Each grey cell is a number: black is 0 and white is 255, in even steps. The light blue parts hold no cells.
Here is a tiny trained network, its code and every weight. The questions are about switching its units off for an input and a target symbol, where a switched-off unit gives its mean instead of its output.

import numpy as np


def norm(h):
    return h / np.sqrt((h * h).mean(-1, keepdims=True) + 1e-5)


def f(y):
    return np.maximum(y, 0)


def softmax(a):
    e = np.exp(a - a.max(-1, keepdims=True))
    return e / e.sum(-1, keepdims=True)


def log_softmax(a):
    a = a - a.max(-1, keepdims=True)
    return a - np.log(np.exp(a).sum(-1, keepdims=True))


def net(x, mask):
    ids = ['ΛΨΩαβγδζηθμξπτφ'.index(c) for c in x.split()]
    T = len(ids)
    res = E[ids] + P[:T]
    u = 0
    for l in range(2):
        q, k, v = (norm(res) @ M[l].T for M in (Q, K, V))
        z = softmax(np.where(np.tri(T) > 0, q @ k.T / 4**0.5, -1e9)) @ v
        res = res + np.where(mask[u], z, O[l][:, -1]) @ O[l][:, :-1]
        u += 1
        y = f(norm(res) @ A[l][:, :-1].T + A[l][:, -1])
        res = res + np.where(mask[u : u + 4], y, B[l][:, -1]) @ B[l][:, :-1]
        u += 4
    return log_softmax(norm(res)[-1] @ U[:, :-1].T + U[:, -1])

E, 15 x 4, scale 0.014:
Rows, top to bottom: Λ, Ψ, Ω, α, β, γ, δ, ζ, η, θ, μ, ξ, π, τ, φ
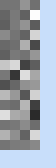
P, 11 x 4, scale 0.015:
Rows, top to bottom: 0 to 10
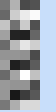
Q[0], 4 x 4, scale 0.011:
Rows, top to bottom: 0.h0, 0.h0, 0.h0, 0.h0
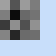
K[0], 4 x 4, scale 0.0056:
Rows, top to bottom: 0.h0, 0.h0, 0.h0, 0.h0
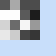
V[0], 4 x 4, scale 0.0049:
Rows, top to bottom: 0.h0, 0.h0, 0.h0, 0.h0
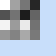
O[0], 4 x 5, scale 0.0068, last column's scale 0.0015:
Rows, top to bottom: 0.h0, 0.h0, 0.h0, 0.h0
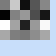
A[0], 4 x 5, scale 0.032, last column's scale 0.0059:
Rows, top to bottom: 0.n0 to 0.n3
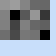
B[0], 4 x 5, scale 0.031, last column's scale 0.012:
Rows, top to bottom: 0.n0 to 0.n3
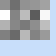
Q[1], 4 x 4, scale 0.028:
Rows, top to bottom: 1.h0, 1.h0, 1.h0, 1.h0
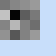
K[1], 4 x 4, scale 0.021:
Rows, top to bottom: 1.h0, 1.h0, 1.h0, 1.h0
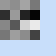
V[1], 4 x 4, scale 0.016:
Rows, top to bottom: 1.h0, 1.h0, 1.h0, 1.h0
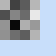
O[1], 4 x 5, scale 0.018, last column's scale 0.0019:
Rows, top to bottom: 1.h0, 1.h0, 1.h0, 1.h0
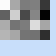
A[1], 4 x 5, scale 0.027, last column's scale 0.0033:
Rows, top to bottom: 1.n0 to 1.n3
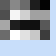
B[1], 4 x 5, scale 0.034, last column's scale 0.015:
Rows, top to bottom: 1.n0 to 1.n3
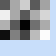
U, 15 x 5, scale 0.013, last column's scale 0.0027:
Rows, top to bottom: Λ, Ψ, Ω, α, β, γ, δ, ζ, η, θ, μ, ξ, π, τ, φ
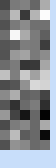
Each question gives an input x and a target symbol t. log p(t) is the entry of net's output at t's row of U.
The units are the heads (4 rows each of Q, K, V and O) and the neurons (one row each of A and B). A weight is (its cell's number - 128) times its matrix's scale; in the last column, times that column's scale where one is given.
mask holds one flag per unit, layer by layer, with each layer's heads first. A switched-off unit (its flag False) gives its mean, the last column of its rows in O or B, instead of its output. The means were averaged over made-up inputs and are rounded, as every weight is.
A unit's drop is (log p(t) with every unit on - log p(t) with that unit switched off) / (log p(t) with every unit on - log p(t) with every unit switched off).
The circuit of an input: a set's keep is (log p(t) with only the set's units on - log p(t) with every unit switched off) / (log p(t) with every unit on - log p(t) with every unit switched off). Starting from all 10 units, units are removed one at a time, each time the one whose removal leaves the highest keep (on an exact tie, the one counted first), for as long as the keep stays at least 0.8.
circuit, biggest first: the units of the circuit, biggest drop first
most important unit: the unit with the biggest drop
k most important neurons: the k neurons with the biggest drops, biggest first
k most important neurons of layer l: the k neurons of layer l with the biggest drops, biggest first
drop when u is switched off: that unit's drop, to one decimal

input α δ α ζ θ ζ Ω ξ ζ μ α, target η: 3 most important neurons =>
(0.n1, 1.n1, 1.n2)
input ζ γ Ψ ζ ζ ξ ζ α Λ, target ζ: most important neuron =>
(1.n3)
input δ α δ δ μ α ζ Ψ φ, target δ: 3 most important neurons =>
(0.n1, 1.n2, 0.n2)
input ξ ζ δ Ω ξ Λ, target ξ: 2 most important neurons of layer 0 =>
(0.n0, 0.n1)
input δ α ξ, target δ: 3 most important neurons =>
(0.n1, 1.n2, 0.n2)
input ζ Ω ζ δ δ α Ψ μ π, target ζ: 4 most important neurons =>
(1.n3, 0.n0, 1.n2, 1.n1)
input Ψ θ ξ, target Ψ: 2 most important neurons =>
(0.n1, 1.n1)
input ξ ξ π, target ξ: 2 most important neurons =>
(0.n1, 1.n2)
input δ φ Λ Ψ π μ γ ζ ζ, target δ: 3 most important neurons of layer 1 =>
(1.n2, 1.n0, 1.n1)
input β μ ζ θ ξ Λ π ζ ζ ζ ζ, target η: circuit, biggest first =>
(0.n1, 1.h0)
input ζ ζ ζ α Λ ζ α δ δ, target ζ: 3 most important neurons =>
(0.n0, 1.n3, 1.n2)
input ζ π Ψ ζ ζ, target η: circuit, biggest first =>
(0.n1, 1.h0, 1.n1)
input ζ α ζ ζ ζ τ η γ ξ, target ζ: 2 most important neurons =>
(0.n0, 1.n3)
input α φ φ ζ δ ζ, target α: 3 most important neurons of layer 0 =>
(0.n1, 0.n0, 0.n3)
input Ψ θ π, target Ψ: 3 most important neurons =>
(0.n1, 1.n1, 1.n3)
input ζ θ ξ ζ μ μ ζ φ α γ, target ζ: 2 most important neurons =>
(0.n1, 1.n3)
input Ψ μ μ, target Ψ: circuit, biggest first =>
(0.n1)
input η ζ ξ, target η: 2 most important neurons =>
(0.n1, 1.n2)
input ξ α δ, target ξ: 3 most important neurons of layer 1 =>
(1.n2, 1.n1, 1.n0)
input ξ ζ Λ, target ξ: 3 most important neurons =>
(0.n1, 1.n2, 0.n0)
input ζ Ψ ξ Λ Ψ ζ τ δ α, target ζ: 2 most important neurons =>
(1.n3, 1.n2)
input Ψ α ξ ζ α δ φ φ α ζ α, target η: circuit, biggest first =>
(0.n1, 1.h0, 1.n1)
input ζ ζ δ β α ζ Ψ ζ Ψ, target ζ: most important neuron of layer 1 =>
(1.n3)
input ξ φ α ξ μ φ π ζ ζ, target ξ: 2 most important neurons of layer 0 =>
(0.n1, 0.n3)
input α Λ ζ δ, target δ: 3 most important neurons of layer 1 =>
(1.n2, 1.n0, 1.n1)
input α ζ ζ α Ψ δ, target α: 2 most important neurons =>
(0.n1, 0.n0)
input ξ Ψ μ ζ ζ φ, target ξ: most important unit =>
1.h0
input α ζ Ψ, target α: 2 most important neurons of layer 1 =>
(1.n0, 1.n1)
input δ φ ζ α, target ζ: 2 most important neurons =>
(0.n1, 1.n3)
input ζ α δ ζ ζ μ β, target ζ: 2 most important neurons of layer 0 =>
(0.n1, 0.n0)
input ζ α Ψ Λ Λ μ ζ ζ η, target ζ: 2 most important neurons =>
(1.n3, 1.n2)
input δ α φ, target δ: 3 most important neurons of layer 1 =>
(1.n2, 1.n0, 1.n1)
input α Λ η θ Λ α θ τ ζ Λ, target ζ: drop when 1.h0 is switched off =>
-0.1
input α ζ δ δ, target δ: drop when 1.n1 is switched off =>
0.1
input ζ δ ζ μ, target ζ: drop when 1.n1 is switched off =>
0.0
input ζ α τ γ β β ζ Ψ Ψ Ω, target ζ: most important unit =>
0.n1
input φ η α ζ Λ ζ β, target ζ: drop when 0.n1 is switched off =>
-0.2
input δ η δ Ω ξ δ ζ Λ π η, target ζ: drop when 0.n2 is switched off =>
-0.1
